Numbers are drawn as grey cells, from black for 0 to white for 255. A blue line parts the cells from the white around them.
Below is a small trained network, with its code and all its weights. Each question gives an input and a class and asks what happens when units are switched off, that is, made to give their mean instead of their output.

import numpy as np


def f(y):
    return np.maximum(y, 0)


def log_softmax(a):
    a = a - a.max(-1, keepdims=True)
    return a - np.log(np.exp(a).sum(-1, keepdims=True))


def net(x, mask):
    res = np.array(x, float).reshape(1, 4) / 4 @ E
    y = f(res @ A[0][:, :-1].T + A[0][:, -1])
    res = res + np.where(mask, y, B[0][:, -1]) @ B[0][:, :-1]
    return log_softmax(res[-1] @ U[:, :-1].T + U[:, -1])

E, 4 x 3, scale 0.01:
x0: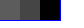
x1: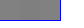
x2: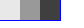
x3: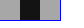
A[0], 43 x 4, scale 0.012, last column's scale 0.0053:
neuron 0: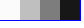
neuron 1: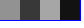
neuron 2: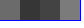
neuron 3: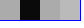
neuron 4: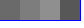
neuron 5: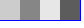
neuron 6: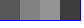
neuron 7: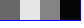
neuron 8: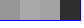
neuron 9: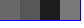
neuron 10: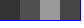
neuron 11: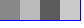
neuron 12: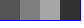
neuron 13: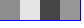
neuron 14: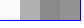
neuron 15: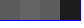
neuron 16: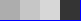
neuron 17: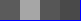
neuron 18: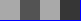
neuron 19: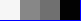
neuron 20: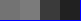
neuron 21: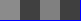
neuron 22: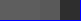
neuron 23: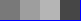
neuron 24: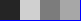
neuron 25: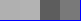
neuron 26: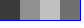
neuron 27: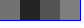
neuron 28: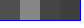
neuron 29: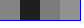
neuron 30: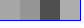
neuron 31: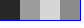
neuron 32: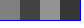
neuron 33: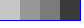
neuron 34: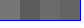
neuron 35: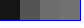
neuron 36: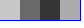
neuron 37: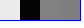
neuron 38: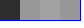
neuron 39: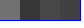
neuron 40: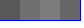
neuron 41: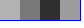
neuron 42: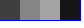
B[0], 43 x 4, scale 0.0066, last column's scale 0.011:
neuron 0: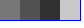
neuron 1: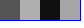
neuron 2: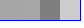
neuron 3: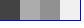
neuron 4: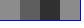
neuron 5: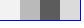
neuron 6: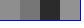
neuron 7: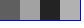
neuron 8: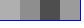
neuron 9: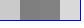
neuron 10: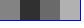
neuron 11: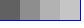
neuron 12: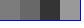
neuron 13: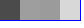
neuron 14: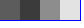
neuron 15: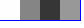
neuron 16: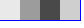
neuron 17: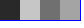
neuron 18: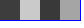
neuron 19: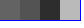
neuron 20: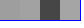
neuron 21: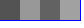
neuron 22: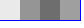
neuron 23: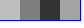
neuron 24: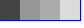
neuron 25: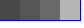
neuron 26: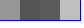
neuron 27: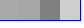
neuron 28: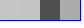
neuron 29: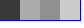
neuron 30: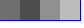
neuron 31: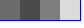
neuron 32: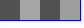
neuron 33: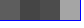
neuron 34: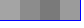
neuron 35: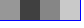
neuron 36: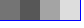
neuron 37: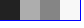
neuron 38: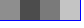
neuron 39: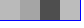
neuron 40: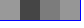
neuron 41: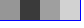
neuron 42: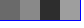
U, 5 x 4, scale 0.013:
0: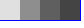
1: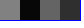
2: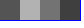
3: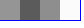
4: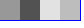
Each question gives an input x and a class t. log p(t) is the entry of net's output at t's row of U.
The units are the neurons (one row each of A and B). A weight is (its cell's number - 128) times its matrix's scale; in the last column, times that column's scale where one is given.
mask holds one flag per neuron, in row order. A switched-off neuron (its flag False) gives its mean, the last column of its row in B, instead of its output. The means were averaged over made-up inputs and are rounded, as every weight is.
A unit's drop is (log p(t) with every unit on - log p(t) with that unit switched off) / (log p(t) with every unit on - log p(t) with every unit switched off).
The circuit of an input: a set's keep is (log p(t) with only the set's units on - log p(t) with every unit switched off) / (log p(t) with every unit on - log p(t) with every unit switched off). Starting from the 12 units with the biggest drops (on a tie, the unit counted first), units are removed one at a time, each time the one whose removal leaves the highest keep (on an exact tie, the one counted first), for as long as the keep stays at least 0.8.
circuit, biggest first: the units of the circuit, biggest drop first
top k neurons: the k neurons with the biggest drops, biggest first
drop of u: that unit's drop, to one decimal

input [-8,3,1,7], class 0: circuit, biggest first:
(neuron 5)
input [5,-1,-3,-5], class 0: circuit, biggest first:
(neuron 28; neuron 37)
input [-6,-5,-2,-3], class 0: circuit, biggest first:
(neuron 16; neuron 5)
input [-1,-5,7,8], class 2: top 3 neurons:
(neuron 37; neuron 3; neuron 18)
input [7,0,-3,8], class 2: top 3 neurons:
(neuron 37; neuron 29; neuron 3)
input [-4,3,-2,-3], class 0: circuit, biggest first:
(neuron 16; neuron 37)
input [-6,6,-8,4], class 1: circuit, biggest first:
(neuron 31; neuron 26)
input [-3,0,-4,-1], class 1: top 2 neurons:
(neuron 31; neuron 26)
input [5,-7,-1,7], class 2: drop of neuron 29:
0.1
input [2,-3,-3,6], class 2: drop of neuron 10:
0.0
